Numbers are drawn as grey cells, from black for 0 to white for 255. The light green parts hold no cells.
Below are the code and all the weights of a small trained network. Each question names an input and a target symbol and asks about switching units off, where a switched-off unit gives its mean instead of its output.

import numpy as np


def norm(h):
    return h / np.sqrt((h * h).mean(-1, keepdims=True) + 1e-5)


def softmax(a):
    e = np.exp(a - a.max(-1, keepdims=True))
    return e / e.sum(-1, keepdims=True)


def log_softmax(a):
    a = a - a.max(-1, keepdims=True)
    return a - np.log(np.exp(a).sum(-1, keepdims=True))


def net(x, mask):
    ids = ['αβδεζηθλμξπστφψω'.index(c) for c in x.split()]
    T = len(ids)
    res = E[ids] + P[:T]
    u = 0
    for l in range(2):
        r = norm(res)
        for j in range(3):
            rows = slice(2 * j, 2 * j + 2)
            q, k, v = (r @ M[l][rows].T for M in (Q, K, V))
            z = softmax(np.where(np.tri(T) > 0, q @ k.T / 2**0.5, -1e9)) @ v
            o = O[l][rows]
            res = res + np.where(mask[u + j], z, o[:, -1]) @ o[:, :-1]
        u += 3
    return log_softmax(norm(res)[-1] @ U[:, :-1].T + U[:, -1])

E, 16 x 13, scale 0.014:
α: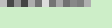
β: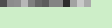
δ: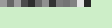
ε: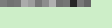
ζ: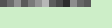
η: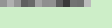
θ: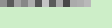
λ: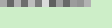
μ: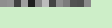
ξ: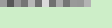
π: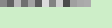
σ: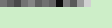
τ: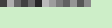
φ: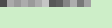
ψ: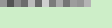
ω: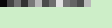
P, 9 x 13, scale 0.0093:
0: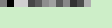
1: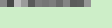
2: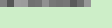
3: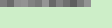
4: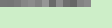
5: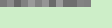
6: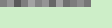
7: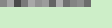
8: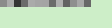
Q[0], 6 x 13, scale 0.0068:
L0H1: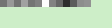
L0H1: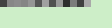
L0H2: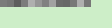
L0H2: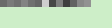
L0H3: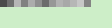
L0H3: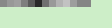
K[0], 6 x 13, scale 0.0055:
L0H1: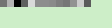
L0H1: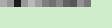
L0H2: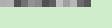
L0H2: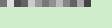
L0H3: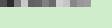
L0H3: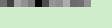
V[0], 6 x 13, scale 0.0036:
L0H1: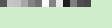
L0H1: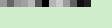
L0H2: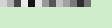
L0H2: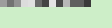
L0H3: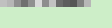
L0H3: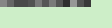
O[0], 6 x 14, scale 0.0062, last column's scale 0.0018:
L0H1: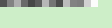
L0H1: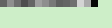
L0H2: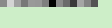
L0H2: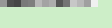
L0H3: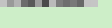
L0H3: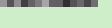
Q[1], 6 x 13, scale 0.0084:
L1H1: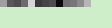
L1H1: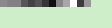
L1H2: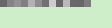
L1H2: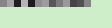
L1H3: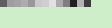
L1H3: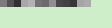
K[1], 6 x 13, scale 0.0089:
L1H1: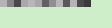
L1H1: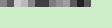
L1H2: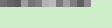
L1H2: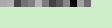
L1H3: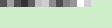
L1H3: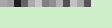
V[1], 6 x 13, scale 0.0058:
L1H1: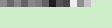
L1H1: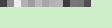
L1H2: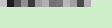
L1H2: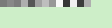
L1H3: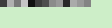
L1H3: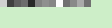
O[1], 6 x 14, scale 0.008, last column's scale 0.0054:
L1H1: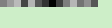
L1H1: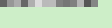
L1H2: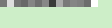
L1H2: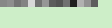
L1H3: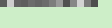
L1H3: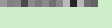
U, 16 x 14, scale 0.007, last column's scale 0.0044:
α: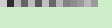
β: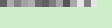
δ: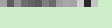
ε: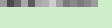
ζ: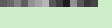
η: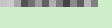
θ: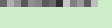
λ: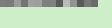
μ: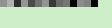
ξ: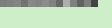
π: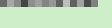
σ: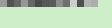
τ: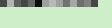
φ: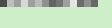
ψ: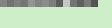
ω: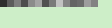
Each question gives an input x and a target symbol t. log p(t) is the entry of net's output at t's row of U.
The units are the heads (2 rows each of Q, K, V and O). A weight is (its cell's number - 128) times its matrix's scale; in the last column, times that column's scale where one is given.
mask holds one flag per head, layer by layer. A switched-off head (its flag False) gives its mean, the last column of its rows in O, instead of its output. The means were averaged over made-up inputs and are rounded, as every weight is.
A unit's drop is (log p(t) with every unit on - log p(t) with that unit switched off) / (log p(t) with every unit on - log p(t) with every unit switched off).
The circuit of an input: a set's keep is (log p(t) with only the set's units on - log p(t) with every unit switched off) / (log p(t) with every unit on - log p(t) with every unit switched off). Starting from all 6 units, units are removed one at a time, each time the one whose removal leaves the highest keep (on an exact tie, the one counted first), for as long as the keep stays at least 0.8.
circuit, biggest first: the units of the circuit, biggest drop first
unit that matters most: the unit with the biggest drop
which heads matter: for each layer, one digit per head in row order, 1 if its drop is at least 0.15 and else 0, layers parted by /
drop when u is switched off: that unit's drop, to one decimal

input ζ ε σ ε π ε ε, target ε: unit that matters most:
L0H1
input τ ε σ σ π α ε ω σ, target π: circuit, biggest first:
(L0H1; L1H3; L1H1)
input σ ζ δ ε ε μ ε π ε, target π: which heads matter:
000 / 111
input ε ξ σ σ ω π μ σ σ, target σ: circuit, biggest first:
(L0H1; L1H1)
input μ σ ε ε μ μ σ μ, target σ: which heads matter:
010 / 110
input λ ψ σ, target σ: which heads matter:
100 / 000
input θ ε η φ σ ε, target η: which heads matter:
101 / 110
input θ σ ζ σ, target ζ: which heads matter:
101 / 100
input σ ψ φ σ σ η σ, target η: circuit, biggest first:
(L0H3; L1H1; L0H1)
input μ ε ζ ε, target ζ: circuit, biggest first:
(L1H1; L0H3)
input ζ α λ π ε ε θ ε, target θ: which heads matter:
000 / 101
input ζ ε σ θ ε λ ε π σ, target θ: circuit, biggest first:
(L0H1; L1H1; L1H3)
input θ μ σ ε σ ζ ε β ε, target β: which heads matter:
000 / 101
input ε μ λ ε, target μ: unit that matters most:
L0H2
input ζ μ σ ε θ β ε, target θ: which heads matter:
010 / 101
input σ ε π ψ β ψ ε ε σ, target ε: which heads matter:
000 / 100
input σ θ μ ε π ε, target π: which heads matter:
000 / 101
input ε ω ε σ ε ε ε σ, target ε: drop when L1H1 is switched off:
0.4
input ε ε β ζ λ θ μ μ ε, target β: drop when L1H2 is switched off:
0.1
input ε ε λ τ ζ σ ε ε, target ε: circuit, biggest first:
(L1H2)
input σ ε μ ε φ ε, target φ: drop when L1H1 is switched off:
0.3
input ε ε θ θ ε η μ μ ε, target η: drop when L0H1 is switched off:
0.4
